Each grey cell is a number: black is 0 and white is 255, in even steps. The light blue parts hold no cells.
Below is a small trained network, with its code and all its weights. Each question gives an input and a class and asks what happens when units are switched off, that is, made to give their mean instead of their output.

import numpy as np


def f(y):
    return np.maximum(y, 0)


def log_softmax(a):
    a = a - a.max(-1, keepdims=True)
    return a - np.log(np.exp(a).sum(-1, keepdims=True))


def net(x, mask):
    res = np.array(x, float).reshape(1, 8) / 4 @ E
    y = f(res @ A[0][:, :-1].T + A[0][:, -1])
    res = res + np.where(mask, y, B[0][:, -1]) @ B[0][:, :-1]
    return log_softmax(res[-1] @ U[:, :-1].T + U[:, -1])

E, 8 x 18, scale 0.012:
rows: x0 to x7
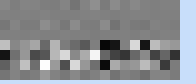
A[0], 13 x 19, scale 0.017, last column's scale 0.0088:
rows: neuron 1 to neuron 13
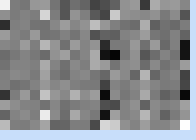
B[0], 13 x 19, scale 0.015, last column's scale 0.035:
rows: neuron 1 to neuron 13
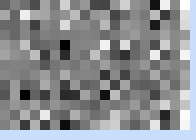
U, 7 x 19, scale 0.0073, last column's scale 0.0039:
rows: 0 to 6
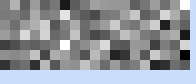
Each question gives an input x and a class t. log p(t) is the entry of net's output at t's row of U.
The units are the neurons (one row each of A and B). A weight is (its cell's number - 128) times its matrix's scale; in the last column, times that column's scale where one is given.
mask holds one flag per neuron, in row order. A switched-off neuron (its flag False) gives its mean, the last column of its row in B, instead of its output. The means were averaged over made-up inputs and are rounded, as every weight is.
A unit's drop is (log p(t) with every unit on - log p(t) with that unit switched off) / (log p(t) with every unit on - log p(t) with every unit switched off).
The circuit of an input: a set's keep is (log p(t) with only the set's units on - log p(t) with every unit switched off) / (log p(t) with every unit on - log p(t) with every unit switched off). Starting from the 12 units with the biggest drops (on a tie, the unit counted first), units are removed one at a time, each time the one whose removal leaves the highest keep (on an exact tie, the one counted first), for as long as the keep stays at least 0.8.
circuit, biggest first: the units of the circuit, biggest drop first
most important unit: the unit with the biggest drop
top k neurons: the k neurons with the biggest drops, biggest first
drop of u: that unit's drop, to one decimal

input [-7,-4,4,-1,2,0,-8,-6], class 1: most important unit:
neuron 13
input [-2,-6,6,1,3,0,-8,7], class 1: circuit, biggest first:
neuron 13; neuron 12
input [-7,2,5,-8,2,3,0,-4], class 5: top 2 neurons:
neuron 13; neuron 12
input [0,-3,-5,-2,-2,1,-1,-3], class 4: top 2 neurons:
neuron 12; neuron 6
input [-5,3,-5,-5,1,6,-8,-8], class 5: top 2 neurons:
neuron 6; neuron 1
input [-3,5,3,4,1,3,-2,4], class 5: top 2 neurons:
neuron 1; neuron 12
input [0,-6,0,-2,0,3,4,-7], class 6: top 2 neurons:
neuron 13; neuron 12
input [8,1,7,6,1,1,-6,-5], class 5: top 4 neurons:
neuron 1; neuron 12; neuron 13; neuron 10
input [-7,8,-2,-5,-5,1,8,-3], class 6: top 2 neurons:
neuron 10; neuron 6
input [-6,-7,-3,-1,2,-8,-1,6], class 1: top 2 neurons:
neuron 1; neuron 12
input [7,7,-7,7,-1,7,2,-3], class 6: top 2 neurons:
neuron 3; neuron 13
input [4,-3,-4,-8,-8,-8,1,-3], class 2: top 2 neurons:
neuron 2; neuron 10
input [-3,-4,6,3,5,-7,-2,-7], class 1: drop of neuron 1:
0.1
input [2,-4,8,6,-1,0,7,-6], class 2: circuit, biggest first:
neuron 12
